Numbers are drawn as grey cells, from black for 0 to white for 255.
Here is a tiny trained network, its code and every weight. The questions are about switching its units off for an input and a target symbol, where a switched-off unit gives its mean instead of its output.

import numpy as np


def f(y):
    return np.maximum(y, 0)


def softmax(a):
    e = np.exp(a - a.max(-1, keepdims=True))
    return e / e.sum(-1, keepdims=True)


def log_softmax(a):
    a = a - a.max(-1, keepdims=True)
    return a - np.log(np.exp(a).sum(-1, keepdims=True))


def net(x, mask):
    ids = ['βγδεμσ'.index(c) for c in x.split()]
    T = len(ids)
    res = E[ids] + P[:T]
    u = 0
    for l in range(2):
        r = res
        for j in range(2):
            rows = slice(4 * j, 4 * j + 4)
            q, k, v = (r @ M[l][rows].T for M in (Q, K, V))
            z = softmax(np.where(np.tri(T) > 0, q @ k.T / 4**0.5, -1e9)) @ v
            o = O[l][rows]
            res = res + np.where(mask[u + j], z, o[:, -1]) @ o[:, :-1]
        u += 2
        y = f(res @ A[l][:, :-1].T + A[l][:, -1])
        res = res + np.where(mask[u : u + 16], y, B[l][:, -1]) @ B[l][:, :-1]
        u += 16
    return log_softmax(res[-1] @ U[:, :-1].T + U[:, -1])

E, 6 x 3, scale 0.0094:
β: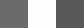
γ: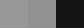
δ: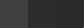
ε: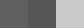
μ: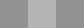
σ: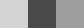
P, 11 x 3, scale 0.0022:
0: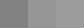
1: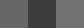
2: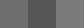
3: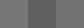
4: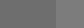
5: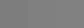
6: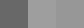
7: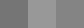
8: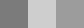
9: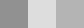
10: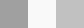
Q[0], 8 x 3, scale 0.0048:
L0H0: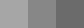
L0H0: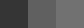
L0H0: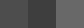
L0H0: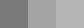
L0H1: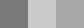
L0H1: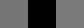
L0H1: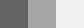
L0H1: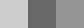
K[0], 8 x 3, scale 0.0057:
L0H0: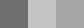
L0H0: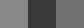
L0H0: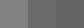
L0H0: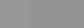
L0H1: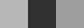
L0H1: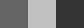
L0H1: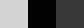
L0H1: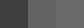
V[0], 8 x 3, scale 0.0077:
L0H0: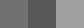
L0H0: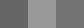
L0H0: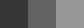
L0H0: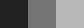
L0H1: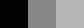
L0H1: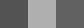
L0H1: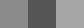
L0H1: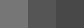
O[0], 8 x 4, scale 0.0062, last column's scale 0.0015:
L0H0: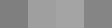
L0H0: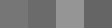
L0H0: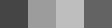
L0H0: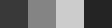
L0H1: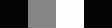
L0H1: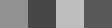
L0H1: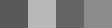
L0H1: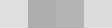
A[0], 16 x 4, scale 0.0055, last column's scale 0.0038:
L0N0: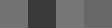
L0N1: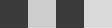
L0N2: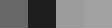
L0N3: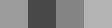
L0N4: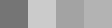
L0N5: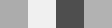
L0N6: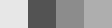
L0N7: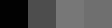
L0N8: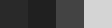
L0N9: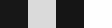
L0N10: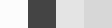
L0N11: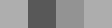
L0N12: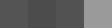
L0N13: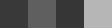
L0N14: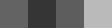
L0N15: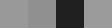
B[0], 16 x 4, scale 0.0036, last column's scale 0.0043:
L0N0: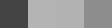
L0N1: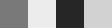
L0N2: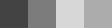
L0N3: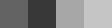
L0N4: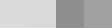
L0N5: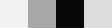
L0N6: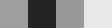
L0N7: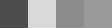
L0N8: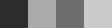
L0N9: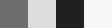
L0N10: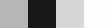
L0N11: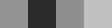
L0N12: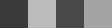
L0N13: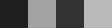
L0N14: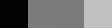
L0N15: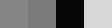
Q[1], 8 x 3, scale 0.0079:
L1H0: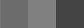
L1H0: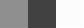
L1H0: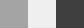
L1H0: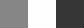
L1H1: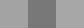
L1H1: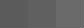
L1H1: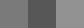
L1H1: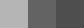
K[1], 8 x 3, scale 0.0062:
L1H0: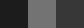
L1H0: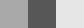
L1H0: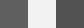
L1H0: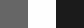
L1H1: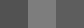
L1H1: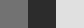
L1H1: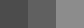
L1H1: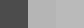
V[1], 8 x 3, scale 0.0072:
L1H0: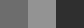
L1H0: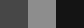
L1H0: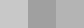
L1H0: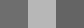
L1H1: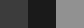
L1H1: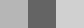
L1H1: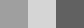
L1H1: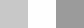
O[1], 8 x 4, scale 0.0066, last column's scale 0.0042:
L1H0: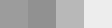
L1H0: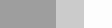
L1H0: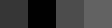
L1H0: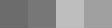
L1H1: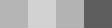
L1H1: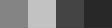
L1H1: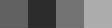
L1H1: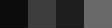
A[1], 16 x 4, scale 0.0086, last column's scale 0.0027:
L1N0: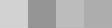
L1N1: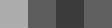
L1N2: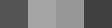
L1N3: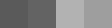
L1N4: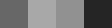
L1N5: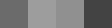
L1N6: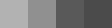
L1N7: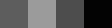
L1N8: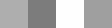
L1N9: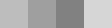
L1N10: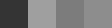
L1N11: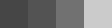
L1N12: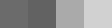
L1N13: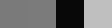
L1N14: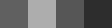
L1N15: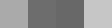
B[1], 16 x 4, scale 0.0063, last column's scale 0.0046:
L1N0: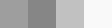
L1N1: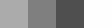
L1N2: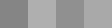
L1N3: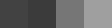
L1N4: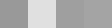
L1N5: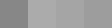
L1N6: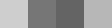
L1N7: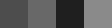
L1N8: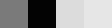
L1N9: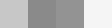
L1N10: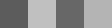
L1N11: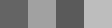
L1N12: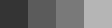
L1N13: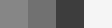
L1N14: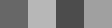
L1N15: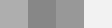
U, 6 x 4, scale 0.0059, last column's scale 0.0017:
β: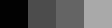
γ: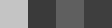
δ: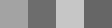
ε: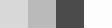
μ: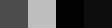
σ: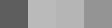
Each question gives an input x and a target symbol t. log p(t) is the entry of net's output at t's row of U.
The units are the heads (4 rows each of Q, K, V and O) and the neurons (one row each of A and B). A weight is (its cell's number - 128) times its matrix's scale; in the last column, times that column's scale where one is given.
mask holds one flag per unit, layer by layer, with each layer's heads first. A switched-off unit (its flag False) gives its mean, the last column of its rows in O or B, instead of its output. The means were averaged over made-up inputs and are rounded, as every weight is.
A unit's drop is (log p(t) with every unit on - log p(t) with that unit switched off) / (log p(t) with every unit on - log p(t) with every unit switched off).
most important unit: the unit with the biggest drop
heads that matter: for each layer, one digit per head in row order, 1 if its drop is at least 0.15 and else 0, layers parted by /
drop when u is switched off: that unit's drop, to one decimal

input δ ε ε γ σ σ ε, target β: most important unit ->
L1H0
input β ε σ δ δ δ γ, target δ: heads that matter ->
01 / 11
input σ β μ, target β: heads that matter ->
00 / 01
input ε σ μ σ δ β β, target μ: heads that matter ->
00 / 01
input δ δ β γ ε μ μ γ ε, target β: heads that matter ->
00 / 10
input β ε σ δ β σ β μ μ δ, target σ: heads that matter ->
01 / 11
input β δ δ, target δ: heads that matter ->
01 / 11
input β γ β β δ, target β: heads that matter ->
00 / 01
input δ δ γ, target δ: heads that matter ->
00 / 11
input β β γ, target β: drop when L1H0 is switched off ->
0.1
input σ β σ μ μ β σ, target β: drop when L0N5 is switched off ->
0.1
